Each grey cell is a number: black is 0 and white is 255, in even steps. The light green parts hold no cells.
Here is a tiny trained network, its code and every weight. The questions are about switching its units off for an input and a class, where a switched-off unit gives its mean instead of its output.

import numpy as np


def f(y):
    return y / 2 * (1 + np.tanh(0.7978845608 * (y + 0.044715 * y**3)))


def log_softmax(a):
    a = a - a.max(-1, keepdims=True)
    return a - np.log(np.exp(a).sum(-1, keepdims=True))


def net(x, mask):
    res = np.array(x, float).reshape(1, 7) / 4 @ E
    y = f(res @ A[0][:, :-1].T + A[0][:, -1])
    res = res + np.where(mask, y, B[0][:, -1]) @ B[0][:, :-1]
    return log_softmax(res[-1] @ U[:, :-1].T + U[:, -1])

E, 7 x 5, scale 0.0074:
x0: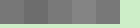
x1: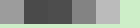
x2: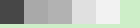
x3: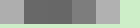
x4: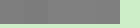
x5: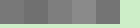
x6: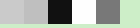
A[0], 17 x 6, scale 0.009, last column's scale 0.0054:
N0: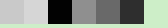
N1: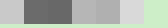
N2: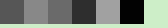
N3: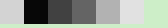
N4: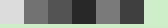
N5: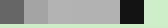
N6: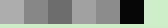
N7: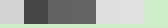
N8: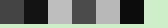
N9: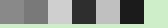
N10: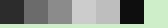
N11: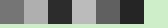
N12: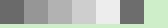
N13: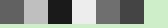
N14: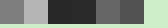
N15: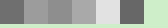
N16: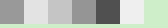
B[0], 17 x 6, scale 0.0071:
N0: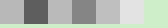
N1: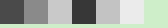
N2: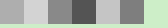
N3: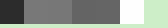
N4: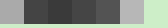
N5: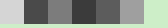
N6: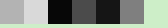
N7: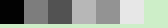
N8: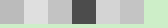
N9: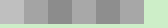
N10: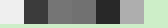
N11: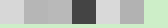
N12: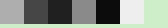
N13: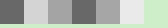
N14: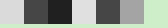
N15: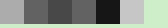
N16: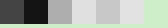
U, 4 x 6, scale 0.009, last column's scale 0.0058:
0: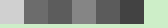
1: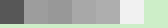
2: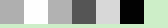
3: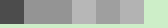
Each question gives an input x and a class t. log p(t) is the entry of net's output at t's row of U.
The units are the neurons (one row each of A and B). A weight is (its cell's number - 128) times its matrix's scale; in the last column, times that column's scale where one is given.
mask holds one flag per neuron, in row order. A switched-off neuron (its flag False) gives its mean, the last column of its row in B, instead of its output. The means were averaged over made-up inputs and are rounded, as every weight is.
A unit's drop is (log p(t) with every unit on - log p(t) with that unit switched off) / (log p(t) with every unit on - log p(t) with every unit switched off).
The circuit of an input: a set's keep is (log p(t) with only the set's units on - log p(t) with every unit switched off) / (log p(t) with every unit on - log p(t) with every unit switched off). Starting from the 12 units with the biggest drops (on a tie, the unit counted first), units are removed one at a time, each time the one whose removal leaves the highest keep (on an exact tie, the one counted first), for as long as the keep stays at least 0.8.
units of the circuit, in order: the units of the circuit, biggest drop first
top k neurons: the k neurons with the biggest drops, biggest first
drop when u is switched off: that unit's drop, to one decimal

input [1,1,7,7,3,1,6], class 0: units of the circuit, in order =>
[N12]
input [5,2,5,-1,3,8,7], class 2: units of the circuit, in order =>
[N13, N11]
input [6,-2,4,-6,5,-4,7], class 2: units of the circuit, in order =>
[N11, N13]
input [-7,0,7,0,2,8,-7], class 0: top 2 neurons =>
[N12, N10]
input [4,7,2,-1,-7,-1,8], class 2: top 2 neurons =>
[N11, N13]
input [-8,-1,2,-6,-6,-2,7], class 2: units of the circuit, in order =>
[N11, N13]
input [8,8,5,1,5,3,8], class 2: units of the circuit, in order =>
[N13, N11]
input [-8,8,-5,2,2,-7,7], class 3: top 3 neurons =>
[N7, N3, N8]
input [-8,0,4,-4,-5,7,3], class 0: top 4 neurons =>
[N12, N7, N15, N3]
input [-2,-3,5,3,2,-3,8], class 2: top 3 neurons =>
[N13, N11, N1]
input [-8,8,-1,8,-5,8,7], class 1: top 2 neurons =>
[N7, N3]
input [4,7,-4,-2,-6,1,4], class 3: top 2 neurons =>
[N7, N3]
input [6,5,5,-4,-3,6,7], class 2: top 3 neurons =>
[N13, N11, N1]
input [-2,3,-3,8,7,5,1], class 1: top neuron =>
[N12]
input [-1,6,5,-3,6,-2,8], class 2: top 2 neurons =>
[N13, N11]
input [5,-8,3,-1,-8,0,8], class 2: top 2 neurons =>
[N11, N13]
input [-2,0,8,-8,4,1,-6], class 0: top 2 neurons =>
[N12, N10]
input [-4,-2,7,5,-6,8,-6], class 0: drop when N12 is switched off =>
0.3
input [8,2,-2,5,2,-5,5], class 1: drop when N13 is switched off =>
-0.1
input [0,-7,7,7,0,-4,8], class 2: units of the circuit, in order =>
[N11]
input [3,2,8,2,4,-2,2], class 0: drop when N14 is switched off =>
0.0
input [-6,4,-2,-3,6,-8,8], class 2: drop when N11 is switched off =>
0.1
